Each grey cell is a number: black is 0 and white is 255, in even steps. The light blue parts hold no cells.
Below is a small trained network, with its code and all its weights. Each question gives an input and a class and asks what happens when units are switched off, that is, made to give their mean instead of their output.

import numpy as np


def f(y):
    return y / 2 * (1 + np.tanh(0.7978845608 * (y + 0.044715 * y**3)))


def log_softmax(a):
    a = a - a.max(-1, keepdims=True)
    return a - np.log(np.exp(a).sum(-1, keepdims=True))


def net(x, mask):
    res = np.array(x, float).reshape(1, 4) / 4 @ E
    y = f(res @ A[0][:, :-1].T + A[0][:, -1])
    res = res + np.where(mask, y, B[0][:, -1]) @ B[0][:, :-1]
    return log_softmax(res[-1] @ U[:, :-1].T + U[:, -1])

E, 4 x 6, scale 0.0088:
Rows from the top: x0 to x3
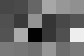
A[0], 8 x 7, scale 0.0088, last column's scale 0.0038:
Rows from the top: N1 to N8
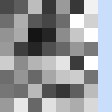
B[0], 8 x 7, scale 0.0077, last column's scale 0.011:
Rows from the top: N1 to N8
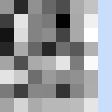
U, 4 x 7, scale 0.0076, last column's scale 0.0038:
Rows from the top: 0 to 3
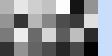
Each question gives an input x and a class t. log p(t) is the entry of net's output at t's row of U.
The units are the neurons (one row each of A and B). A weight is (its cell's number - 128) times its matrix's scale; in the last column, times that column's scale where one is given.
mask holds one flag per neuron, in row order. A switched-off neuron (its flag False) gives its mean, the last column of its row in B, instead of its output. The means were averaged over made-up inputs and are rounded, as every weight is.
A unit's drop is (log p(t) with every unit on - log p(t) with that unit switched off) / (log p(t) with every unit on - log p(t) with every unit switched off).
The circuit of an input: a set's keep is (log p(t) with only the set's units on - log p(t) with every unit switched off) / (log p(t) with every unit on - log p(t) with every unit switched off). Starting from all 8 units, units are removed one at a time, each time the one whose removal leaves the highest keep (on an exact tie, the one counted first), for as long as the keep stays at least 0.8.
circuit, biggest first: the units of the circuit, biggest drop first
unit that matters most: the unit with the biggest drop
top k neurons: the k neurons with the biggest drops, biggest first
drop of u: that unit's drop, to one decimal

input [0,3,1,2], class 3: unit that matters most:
N5
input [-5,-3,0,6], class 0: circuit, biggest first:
(N2 N3)
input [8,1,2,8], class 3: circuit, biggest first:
(N8 N5)
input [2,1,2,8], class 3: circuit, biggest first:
(N8 N5)
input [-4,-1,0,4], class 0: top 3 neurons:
(N2 N3 N1)
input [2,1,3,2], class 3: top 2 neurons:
(N8 N5)
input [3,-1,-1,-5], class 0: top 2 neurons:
(N2 N3)
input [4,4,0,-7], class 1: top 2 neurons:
(N3 N2)
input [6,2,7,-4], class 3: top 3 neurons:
(N4 N8 N5)
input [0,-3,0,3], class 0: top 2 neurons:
(N2 N3)
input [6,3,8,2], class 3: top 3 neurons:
(N4 N8 N5)
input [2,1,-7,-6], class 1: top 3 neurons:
(N1 N8 N6)
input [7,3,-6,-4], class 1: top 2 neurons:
(N1 N8)
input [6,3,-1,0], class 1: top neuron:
(N3)
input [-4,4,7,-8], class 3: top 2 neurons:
(N8 N4)
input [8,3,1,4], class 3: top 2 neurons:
(N5 N8)
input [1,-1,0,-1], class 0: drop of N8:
-0.1
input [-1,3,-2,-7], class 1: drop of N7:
0.0
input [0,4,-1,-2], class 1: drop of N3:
0.2
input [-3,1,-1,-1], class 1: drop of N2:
0.1
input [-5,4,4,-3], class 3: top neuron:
(N8)
